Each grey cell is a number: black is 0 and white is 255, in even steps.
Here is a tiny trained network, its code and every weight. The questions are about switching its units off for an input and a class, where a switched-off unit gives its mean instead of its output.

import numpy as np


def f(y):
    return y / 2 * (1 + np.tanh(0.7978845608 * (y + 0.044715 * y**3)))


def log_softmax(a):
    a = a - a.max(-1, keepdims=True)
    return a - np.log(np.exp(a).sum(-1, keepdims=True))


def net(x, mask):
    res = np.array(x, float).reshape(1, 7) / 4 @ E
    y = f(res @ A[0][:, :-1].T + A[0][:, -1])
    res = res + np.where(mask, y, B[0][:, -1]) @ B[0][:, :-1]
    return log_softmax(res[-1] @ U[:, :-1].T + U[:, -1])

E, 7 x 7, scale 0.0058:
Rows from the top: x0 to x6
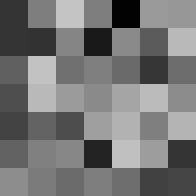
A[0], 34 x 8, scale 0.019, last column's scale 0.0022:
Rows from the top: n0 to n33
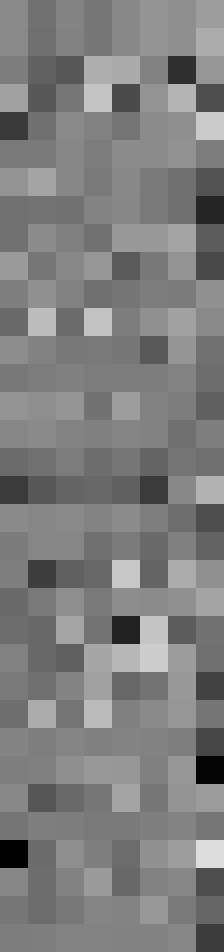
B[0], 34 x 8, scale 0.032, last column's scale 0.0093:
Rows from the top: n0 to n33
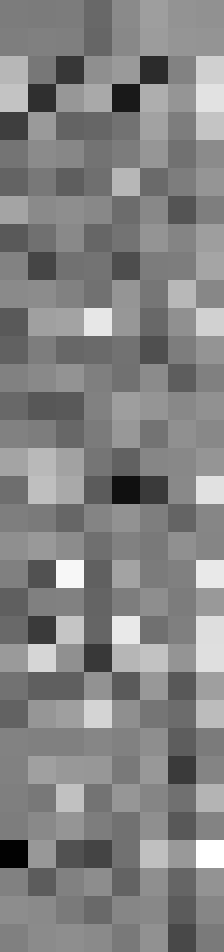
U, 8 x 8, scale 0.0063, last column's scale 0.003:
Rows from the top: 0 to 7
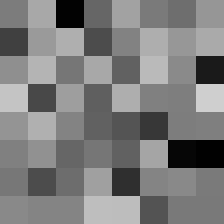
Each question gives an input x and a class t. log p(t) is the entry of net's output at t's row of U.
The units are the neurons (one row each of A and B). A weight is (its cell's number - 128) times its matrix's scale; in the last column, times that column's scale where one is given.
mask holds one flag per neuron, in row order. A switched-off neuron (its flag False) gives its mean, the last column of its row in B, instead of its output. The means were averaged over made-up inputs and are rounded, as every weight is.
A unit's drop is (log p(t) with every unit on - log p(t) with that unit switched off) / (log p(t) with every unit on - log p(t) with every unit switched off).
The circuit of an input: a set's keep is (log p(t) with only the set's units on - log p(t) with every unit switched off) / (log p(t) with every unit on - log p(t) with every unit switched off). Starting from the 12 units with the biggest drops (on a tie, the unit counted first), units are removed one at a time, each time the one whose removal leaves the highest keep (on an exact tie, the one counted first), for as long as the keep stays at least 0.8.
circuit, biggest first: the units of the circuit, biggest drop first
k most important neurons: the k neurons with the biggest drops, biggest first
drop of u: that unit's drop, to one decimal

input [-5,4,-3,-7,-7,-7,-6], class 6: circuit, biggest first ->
n3
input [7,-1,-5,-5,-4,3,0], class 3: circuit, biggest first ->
n22; n30
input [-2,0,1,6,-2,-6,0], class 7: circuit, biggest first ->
n30; n11
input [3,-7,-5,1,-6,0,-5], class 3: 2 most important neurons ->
n22; n30
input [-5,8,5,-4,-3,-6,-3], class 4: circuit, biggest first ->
n17; n30
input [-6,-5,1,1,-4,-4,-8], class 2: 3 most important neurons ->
n22; n23; n20
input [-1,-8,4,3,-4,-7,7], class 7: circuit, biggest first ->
n11; n30
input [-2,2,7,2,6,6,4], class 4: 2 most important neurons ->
n17; n2
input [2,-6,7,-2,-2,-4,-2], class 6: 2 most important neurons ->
n3; n9
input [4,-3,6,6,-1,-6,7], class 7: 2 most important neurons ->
n11; n25
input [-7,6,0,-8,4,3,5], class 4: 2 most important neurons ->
n17; n22
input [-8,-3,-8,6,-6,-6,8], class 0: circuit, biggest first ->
n20; n2
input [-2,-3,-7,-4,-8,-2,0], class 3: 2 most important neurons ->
n30; n17
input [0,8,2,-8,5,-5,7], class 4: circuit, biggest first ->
n17
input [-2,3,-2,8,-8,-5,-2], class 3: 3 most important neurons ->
n30; n17; n4
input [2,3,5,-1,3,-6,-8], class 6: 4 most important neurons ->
n3; n23; n22; n24
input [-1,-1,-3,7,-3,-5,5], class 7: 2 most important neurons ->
n30; n17
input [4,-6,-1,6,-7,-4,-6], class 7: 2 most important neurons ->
n11; n22
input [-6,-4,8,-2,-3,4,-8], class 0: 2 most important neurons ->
n20; n22
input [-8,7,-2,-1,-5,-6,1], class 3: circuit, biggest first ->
n30
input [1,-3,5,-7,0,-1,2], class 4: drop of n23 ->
-0.1
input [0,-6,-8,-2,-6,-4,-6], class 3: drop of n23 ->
0.2
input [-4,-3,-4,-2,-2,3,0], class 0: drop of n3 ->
0.2
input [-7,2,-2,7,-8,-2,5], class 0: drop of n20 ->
0.2
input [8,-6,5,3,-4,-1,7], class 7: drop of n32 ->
0.0
